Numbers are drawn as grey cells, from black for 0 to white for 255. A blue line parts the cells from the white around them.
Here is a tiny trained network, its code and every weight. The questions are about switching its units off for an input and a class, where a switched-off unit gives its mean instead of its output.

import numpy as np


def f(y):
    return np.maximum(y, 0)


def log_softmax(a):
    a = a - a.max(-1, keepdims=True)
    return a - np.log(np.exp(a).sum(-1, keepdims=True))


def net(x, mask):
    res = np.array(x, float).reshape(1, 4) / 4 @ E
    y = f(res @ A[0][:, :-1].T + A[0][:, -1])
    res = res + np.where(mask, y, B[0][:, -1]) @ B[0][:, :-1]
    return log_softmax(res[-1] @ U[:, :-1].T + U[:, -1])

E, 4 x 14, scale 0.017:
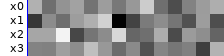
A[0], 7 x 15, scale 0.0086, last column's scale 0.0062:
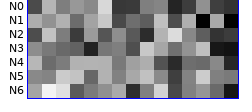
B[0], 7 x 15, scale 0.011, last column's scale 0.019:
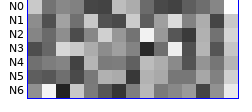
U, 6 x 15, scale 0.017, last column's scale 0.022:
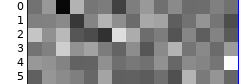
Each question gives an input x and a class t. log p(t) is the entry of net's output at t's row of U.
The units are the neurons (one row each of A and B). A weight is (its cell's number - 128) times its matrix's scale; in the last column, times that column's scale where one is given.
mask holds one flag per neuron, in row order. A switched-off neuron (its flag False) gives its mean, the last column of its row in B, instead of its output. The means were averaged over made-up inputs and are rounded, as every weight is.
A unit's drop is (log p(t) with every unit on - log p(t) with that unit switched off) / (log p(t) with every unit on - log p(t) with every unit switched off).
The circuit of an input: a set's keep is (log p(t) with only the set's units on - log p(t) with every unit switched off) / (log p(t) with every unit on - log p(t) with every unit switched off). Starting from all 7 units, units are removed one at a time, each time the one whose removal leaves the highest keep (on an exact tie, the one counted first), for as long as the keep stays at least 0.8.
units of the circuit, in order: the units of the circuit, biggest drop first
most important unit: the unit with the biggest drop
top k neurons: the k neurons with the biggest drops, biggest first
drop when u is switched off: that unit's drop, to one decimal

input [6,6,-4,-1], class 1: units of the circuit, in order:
(N6)
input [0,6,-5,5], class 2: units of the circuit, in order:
(N0 N6)
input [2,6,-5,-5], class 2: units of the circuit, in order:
(N0 N6)
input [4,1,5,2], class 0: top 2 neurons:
(N6 N2)
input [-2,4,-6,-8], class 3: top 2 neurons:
(N3 N6)
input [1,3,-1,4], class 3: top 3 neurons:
(N6 N1 N2)
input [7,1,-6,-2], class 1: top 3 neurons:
(N6 N4 N5)
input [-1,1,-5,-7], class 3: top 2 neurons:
(N6 N3)
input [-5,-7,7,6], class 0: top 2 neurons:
(N6 N0)
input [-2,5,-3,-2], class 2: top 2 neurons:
(N0 N6)
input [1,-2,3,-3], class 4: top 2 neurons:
(N0 N1)
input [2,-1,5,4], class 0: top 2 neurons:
(N6 N3)
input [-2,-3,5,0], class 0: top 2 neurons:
(N6 N0)
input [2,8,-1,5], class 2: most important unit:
N0
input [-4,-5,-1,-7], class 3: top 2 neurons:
(N0 N3)
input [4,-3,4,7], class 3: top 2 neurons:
(N1 N0)
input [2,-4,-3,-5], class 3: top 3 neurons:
(N0 N6 N3)
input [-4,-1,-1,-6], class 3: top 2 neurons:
(N3 N5)
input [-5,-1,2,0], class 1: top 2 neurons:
(N2 N0)
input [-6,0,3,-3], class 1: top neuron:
(N2)
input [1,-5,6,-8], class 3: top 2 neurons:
(N3 N0)
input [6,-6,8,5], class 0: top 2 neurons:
(N6 N0)
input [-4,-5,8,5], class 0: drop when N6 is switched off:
0.7
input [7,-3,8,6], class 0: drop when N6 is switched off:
1.0
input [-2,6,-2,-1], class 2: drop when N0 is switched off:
0.5
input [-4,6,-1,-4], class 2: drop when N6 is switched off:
0.0
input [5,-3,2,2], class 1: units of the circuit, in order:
(N0)
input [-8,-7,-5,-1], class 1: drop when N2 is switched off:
0.6
